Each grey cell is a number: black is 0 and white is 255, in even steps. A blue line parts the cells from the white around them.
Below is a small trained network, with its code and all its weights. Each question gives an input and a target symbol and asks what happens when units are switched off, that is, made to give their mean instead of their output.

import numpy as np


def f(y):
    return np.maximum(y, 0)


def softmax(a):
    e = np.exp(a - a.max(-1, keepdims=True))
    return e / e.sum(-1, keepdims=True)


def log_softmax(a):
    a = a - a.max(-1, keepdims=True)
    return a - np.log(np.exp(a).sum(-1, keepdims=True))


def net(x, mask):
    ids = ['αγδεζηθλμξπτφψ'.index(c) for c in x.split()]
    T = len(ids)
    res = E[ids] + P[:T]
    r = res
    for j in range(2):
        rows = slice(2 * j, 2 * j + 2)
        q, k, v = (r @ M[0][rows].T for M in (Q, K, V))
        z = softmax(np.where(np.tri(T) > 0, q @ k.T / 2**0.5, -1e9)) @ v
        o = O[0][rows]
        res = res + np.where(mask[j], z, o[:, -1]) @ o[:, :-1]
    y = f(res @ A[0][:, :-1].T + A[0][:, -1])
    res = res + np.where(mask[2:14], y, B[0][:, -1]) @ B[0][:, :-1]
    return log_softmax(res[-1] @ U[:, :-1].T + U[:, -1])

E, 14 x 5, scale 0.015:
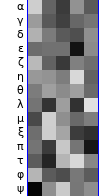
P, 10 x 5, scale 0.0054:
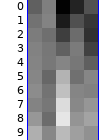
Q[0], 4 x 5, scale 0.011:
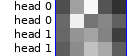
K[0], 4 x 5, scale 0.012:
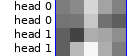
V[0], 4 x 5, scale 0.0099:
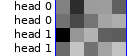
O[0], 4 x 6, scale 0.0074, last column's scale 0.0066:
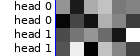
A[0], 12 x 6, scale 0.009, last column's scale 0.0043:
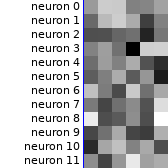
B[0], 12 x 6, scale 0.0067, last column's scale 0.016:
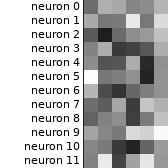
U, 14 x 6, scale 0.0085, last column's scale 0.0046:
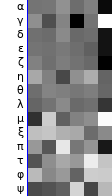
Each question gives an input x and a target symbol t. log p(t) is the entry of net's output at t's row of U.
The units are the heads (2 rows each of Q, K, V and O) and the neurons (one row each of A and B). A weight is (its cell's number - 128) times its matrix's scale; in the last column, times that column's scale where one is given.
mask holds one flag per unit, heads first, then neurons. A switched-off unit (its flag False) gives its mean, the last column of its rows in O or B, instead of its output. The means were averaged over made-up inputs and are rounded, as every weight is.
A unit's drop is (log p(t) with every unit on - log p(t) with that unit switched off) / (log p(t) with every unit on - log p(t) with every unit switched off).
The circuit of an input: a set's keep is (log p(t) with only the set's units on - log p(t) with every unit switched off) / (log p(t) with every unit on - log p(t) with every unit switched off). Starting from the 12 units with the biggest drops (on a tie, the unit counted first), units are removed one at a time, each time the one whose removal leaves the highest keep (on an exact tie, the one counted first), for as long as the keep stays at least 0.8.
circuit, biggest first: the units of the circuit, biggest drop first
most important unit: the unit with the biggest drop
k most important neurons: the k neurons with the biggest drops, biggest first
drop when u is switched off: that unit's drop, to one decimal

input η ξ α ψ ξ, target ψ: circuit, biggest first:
[head 1; neuron 2; neuron 1]
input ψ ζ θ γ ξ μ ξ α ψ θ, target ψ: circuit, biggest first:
[head 1; neuron 4]
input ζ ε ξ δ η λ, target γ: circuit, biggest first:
[neuron 3; neuron 1]
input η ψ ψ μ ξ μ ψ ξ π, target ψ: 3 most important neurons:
[neuron 2; neuron 1; neuron 4]
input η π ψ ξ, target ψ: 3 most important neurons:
[neuron 2; neuron 1; neuron 4]
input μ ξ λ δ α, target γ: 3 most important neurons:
[neuron 9; neuron 1; neuron 8]
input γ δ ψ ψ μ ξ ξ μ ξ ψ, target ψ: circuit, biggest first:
[head 1; neuron 1; neuron 4]
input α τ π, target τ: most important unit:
head 0
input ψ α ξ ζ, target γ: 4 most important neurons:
[neuron 9; neuron 1; neuron 8; neuron 6]
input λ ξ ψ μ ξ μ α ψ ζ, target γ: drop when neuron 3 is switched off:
-0.1
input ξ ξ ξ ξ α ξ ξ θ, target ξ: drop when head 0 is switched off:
0.7
